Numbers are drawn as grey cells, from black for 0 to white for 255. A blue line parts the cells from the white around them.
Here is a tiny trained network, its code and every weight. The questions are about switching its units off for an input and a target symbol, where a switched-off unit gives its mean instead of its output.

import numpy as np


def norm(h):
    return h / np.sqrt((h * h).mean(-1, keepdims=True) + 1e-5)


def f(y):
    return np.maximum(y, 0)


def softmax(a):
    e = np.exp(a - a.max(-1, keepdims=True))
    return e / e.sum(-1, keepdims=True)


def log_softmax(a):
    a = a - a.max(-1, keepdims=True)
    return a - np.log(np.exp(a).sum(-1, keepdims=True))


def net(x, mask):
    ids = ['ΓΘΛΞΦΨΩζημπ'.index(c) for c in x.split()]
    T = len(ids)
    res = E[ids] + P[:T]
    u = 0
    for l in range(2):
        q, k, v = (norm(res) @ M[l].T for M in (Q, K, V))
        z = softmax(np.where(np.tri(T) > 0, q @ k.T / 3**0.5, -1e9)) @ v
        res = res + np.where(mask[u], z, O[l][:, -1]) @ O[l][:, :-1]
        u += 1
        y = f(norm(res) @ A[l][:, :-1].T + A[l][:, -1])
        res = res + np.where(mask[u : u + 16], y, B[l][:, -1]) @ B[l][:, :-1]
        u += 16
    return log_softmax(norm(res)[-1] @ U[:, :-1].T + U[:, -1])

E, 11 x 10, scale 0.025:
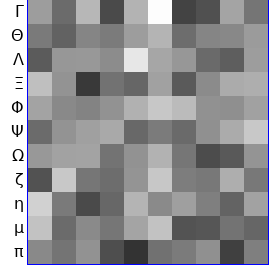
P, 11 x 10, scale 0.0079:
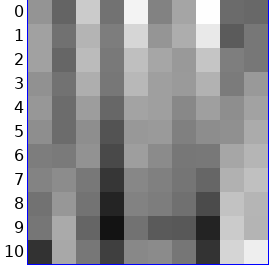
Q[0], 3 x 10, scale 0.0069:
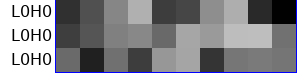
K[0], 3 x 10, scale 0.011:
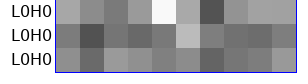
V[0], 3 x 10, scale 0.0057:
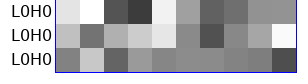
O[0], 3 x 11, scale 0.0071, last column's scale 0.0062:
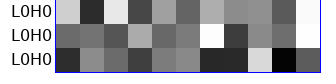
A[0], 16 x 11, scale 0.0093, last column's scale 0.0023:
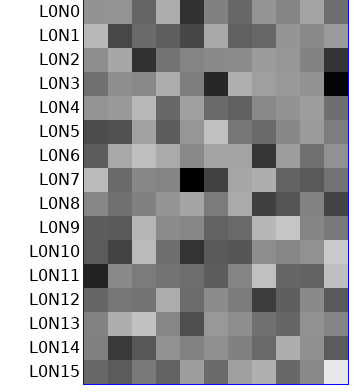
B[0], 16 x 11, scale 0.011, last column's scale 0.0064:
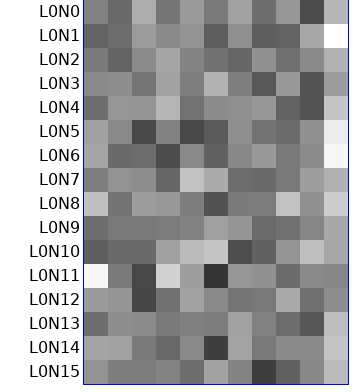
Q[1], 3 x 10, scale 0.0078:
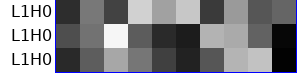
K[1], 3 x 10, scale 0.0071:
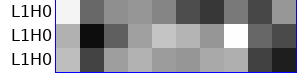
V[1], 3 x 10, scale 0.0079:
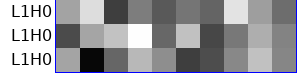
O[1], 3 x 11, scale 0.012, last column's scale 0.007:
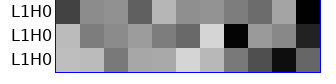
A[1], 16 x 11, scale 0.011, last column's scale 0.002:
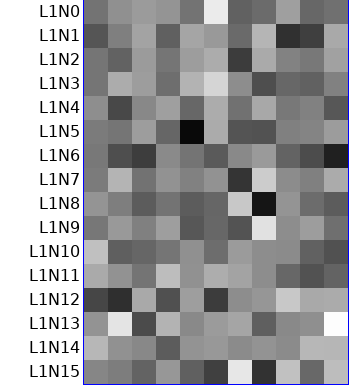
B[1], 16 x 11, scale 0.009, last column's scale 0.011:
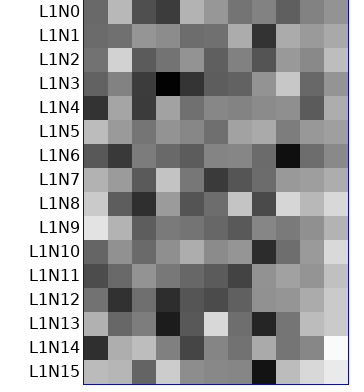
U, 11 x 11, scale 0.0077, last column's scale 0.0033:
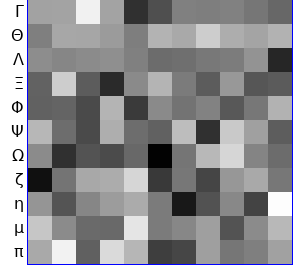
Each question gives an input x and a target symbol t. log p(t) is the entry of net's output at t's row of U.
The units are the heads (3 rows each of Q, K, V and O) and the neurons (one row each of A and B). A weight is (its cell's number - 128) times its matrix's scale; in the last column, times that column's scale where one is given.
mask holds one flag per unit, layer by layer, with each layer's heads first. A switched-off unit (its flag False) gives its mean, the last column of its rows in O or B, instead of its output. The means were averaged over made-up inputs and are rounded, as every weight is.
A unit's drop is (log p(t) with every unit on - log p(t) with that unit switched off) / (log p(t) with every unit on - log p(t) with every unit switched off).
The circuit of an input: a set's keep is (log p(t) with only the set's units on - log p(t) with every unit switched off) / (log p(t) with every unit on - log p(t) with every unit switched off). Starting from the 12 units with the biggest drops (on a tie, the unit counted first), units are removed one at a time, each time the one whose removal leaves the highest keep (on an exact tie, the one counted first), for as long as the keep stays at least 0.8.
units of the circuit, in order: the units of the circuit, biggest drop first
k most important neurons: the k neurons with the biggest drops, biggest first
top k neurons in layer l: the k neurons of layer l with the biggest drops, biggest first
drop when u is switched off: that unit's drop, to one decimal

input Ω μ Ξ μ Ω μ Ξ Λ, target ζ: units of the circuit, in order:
(L1H0; L1N8; L1N1; L1N15)
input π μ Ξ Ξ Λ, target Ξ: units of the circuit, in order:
(L1H0; L1N3)
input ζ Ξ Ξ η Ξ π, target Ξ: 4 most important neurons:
(L0N7; L0N10; L0N14; L0N6)
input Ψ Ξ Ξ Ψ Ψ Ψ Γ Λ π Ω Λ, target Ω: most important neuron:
(L1N12)
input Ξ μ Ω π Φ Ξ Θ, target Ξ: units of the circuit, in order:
(L1H0; L1N3; L1N8)
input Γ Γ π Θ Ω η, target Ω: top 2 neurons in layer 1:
(L1N12; L1N15)
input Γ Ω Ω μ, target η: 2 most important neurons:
(L1N8; L1N15)
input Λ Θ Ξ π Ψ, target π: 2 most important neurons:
(L0N4; L0N0)
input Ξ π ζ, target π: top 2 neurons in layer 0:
(L0N1; L0N15)
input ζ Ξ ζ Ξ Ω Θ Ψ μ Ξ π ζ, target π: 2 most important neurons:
(L0N1; L0N4)
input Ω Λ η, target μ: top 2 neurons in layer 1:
(L1N8; L1N15)
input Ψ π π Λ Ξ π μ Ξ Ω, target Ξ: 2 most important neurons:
(L0N4; L0N13)
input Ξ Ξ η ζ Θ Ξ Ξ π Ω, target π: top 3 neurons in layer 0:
(L0N4; L0N13; L0N1)
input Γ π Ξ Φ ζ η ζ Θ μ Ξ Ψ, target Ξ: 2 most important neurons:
(L0N10; L0N1)
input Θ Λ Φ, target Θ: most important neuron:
(L1N8)
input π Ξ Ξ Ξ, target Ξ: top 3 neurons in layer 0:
(L0N11; L0N0; L0N6)
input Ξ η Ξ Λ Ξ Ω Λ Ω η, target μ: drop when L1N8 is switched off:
0.4
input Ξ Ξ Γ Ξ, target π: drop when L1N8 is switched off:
0.1
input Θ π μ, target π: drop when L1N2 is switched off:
0.0
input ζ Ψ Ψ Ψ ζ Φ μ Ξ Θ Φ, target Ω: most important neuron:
(L0N0)
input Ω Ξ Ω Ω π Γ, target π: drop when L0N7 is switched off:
0.2
